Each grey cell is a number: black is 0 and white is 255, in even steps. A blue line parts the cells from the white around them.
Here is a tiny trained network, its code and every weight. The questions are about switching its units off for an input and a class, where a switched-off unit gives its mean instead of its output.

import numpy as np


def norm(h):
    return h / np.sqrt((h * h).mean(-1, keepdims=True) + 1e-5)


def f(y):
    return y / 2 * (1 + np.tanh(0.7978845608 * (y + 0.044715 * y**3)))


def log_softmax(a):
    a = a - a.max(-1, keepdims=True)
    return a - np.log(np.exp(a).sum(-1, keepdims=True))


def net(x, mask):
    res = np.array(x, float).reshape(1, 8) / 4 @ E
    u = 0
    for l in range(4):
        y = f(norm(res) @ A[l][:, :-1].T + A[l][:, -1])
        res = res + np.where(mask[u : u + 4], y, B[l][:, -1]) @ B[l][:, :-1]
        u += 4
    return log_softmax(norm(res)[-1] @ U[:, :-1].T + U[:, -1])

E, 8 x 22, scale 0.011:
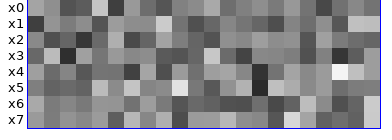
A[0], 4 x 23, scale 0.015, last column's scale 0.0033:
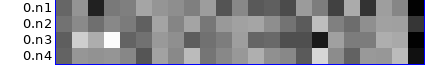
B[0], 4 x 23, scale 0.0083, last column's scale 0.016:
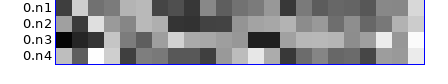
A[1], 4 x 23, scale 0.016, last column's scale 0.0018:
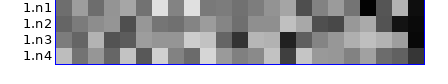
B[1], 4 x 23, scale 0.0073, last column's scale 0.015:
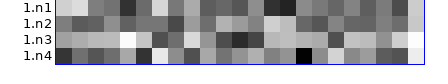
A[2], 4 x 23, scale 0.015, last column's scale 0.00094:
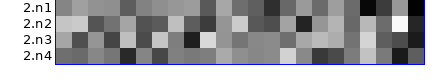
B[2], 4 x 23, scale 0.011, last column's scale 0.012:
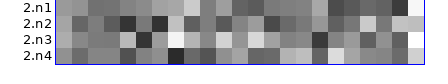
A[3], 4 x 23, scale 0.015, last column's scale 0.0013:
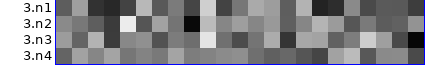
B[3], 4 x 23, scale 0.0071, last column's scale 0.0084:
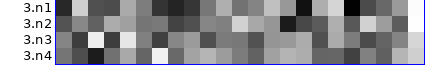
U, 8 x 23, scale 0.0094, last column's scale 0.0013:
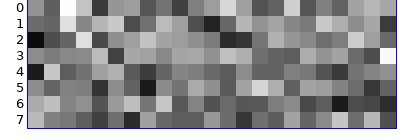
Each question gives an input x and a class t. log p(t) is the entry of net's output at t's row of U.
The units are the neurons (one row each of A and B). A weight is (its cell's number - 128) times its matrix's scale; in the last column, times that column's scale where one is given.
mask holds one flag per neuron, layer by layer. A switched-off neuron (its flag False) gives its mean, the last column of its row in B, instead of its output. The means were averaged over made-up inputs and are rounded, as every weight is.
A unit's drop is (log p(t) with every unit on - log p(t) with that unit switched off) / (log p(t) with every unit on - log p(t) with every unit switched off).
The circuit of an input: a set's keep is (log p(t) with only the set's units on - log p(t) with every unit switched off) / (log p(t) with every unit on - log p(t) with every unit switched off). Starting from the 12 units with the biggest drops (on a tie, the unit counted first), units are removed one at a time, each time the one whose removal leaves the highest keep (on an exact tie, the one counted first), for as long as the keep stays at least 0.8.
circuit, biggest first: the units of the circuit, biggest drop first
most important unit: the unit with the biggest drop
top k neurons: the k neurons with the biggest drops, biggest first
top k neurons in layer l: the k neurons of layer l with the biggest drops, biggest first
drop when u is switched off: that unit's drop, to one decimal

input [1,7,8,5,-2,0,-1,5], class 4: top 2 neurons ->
0.n1, 3.n1
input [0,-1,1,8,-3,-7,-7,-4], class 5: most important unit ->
2.n4
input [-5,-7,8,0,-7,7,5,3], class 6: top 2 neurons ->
1.n1, 2.n1
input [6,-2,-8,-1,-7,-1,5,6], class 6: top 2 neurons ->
1.n1, 2.n1
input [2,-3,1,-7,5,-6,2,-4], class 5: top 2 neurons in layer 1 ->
1.n2, 1.n4
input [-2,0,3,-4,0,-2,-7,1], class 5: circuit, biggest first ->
1.n2, 2.n4
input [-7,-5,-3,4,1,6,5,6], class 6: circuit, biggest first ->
1.n1, 2.n1
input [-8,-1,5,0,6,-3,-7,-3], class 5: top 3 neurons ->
1.n2, 2.n4, 0.n4
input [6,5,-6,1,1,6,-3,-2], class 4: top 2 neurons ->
0.n1, 1.n3
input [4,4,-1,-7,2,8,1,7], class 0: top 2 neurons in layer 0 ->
0.n4, 0.n2
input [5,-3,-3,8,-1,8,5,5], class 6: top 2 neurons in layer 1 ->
1.n1, 1.n2
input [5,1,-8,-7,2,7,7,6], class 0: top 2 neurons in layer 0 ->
0.n4, 0.n2
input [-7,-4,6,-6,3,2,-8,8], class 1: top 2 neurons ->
1.n3, 3.n3
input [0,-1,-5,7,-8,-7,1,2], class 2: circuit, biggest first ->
0.n3
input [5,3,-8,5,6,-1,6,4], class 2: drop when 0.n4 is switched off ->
-0.1
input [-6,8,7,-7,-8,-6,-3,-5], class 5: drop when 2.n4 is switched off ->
0.4
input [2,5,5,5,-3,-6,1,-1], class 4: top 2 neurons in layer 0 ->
0.n1, 0.n4
